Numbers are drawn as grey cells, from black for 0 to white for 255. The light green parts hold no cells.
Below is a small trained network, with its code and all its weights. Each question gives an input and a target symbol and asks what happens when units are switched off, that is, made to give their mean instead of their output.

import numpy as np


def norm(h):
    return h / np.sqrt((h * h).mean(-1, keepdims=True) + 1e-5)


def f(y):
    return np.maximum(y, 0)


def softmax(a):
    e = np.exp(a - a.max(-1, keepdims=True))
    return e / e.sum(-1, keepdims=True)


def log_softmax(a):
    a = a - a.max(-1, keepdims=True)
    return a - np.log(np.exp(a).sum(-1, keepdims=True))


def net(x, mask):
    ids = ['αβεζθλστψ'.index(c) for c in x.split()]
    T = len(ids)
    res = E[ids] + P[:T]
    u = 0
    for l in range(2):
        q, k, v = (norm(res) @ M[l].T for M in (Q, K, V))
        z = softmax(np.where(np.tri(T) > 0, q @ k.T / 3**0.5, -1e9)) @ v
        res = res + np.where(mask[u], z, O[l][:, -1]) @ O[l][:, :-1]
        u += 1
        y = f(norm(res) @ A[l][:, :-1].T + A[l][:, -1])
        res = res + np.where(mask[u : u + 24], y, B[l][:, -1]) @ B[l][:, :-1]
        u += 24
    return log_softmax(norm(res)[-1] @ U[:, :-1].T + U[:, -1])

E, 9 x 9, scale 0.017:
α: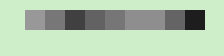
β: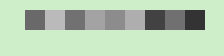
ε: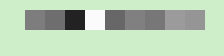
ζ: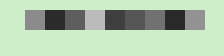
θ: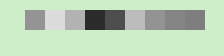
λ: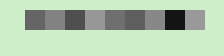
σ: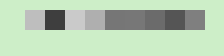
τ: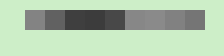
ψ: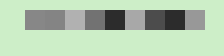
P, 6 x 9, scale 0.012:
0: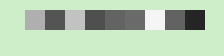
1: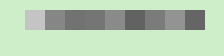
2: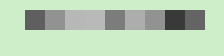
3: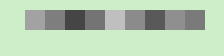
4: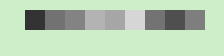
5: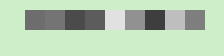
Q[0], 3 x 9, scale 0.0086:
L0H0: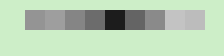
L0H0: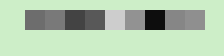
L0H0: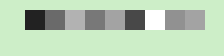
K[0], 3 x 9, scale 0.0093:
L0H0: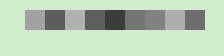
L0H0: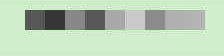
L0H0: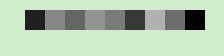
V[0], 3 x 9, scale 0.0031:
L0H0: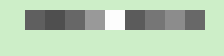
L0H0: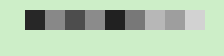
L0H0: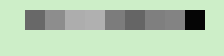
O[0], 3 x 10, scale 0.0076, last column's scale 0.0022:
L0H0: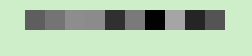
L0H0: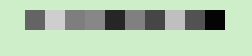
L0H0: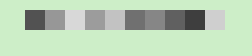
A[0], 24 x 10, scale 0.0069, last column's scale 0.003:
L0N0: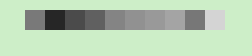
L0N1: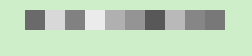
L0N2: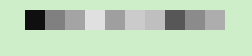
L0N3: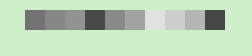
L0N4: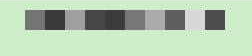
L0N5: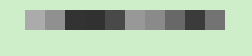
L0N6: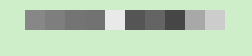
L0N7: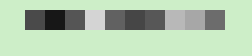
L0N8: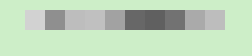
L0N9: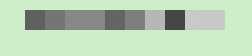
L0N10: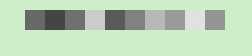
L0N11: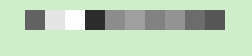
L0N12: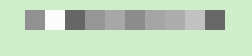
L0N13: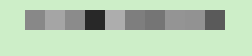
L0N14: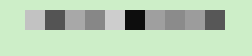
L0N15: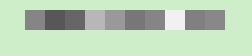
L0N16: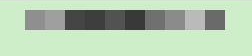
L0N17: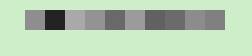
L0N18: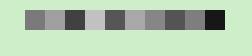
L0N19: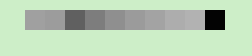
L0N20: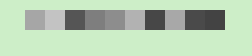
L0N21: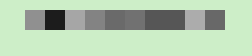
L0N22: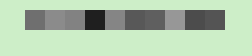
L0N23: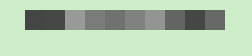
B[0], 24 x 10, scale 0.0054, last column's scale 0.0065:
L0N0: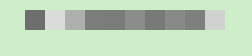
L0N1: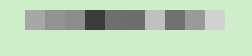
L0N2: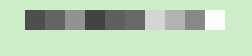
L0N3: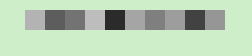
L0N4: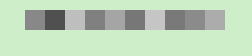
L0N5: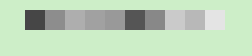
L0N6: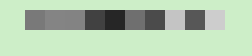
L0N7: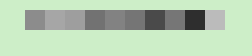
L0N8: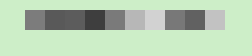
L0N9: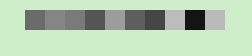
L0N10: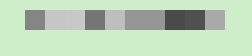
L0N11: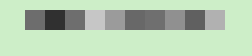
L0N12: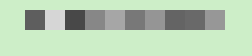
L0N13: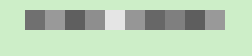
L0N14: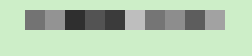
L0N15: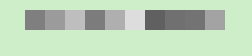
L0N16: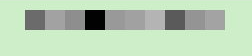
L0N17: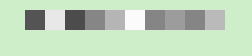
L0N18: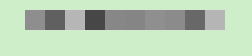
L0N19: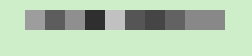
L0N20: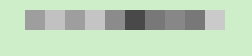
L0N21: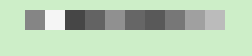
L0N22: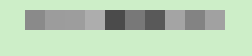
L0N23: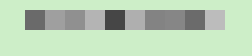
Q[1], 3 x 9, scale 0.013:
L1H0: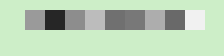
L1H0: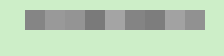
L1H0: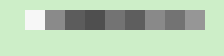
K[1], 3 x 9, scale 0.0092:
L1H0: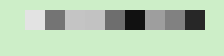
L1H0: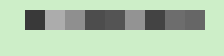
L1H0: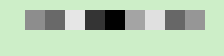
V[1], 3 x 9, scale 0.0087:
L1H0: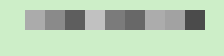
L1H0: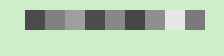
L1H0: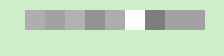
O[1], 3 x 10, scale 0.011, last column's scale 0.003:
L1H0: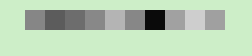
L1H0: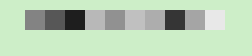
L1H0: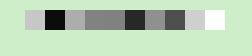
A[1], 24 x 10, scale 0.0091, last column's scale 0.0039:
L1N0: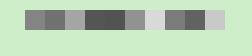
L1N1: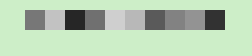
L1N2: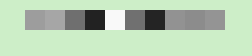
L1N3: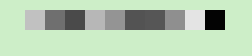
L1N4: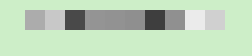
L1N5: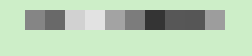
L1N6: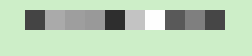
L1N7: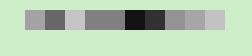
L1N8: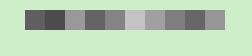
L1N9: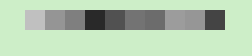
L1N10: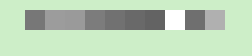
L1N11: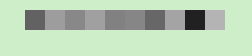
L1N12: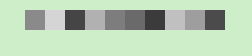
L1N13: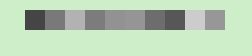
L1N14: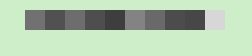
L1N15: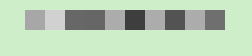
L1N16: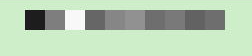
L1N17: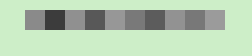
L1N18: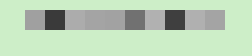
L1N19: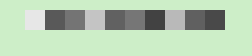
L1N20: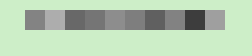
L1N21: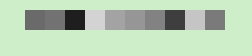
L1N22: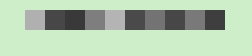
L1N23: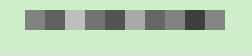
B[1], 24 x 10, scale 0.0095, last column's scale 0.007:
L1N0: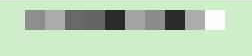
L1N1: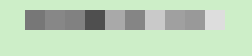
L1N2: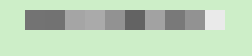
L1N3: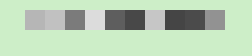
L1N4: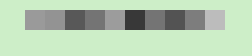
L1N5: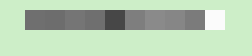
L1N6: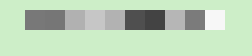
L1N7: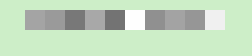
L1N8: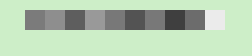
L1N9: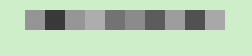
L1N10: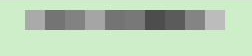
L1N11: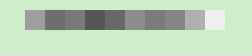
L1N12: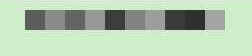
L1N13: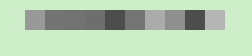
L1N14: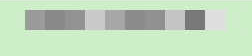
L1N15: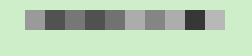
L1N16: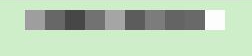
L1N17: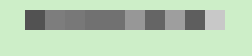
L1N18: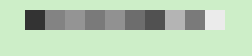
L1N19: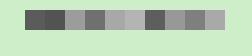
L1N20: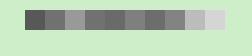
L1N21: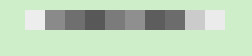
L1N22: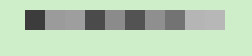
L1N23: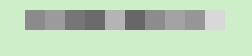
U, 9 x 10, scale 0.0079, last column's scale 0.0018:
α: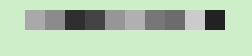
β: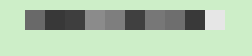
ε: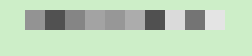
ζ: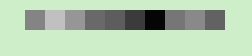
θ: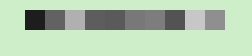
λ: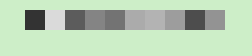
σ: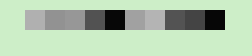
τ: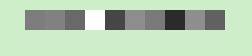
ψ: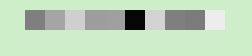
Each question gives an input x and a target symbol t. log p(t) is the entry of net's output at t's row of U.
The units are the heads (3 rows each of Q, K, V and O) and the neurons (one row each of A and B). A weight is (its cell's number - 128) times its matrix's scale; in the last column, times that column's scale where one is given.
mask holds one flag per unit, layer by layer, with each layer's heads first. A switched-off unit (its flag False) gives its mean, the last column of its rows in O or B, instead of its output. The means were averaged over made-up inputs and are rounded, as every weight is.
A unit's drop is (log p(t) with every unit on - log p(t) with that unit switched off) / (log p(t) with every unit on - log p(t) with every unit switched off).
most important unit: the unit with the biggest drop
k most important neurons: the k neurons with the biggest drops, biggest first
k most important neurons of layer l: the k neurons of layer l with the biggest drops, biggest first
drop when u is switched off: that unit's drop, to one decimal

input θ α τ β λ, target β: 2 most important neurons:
L0N2; L0N9
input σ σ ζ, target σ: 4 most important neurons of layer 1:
L1N7; L1N6; L1N0; L1N16
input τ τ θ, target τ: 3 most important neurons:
L0N16; L1N6; L0N5
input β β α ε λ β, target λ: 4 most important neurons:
L0N20; L0N1; L0N2; L1N1
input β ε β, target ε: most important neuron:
L1N7
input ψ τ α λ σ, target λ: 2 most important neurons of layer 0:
L0N2; L0N8
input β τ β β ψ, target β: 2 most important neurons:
L0N9; L1N13
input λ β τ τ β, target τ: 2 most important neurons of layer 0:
L0N5; L0N16
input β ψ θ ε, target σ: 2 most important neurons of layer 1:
L1N15; L1N0
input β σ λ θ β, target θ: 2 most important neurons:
L1N18; L0N3
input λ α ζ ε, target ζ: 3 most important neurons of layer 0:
L0N17; L0N1; L0N20
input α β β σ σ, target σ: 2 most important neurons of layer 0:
L0N21; L0N17
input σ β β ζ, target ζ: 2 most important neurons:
L0N17; L0N21
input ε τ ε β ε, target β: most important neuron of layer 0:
L0N2
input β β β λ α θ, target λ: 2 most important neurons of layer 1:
L1N12; L1N21
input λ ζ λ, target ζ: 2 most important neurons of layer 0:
L0N17; L0N2
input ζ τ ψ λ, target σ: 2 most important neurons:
L0N17; L0N6
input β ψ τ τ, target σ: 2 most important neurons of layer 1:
L1N0; L1N15
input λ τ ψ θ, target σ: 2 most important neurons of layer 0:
L0N17; L0N3
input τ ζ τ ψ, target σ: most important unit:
L0N9
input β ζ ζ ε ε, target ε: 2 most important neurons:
L0N15; L1N7
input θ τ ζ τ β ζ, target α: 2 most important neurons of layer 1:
L1N21; L1N1
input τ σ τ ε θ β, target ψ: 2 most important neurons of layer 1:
L1N3; L1N2
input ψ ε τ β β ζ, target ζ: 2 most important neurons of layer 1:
L1N20; L1N11
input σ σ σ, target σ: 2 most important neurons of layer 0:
L0N8; L0N14
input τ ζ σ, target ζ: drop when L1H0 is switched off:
0.6
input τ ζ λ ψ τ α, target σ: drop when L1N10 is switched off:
0.0
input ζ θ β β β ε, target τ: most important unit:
L0H0
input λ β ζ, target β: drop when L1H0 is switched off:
0.5
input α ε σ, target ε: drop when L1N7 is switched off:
0.3
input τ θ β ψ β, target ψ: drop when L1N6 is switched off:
0.2
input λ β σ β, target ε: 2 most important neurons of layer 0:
L0N17; L0N20
